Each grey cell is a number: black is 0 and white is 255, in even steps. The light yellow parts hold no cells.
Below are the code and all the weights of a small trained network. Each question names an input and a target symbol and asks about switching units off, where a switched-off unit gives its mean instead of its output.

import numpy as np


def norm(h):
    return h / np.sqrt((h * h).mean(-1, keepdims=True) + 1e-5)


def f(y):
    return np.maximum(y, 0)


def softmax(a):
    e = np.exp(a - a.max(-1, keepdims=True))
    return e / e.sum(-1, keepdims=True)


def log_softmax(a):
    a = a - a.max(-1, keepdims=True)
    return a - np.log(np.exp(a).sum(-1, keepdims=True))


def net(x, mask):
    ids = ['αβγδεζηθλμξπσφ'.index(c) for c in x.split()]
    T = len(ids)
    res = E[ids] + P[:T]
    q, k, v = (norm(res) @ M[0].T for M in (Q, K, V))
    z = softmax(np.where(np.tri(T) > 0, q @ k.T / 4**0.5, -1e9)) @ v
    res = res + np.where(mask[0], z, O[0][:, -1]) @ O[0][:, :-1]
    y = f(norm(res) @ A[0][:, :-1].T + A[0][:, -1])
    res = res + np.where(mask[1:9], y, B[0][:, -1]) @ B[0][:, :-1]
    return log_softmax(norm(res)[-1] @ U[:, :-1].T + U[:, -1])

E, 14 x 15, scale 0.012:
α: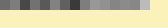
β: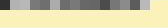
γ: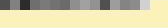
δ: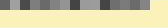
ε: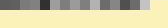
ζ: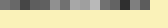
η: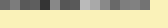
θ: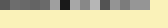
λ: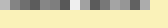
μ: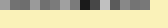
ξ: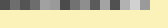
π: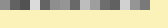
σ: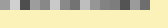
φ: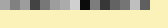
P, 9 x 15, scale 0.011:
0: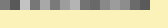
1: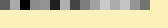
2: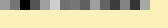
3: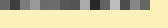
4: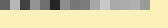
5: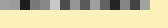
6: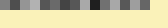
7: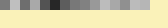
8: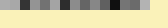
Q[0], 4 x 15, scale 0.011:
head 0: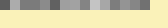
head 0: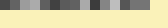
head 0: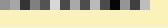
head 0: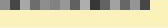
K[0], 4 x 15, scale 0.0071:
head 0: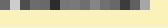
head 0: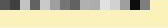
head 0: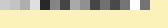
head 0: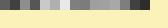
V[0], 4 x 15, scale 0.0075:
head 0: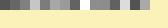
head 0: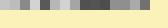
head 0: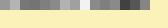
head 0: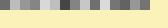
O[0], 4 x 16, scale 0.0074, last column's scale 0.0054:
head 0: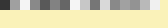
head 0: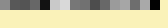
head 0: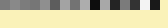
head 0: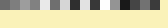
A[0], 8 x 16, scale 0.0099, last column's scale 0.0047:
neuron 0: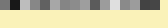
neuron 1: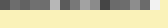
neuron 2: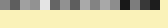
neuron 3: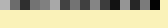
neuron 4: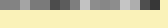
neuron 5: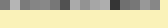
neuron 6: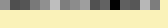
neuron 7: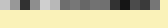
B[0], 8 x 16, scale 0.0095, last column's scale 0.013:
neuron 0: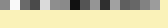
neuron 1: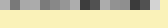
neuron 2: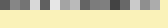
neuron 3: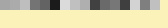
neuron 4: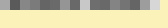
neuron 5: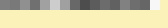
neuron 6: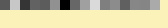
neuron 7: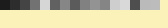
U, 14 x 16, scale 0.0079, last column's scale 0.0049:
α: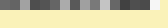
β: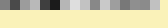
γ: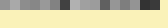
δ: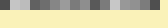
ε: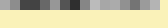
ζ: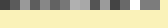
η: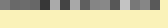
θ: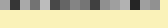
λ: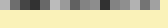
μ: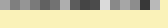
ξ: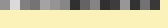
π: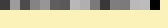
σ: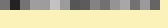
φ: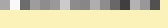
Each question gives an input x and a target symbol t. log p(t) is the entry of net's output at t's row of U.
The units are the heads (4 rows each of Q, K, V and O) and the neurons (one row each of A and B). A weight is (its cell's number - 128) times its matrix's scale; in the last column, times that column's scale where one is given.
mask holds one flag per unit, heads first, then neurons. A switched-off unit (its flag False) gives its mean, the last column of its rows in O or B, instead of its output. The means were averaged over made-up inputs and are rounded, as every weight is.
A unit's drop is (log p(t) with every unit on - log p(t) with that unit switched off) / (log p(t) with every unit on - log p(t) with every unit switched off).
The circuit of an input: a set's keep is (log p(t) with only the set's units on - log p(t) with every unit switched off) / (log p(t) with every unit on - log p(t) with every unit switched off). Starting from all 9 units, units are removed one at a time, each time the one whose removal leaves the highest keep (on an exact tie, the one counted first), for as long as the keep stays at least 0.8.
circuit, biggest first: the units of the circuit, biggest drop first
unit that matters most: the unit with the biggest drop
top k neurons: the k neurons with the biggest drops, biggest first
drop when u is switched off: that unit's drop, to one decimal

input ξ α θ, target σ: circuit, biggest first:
[head 0; neuron 7; neuron 2]
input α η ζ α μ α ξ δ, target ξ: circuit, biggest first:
[neuron 3; neuron 5; head 0]
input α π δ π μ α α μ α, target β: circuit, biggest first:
[neuron 3; head 0; neuron 5]
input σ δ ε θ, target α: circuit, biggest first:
[head 0]
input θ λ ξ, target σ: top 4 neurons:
[neuron 7; neuron 2; neuron 3; neuron 5]
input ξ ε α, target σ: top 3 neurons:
[neuron 7; neuron 2; neuron 3]
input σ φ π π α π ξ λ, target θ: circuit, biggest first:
[neuron 3; head 0]
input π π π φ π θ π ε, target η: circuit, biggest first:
[neuron 3; head 0]
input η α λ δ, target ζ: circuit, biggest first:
[head 0; neuron 2]
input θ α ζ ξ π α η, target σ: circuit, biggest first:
[head 0; neuron 2; neuron 7]
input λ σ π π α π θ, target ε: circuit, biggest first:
[neuron 6; head 0]
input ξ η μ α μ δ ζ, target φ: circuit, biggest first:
[neuron 2; head 0]
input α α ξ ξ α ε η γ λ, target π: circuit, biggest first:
[head 0; neuron 6; neuron 3; neuron 7]
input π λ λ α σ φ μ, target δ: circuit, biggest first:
[head 0; neuron 0]
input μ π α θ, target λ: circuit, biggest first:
[head 0]
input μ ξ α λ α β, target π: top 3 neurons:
[neuron 6; neuron 3; neuron 7]
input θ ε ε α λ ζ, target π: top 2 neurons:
[neuron 6; neuron 3]
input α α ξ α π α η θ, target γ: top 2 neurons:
[neuron 7; neuron 3]
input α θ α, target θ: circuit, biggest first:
[head 0; neuron 7; neuron 1]
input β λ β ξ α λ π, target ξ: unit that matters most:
neuron 0
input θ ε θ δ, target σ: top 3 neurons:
[neuron 2; neuron 7; neuron 3]
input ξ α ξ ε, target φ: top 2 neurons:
[neuron 2; neuron 0]
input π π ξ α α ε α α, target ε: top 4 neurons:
[neuron 3; neuron 1; neuron 2; neuron 4]
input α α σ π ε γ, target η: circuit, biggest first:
[head 0; neuron 3]
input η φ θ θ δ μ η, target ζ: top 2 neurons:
[neuron 2; neuron 1]
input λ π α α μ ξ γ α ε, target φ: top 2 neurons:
[neuron 3; neuron 6]
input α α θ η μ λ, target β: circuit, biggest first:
[neuron 3]
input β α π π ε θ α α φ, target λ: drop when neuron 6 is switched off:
0.1
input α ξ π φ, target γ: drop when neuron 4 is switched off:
0.0
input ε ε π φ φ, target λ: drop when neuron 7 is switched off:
0.0
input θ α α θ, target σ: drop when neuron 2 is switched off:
0.5
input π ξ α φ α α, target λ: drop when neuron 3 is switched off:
0.3
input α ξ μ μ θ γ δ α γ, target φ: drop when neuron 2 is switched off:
-0.1
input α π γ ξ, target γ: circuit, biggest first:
[head 0]
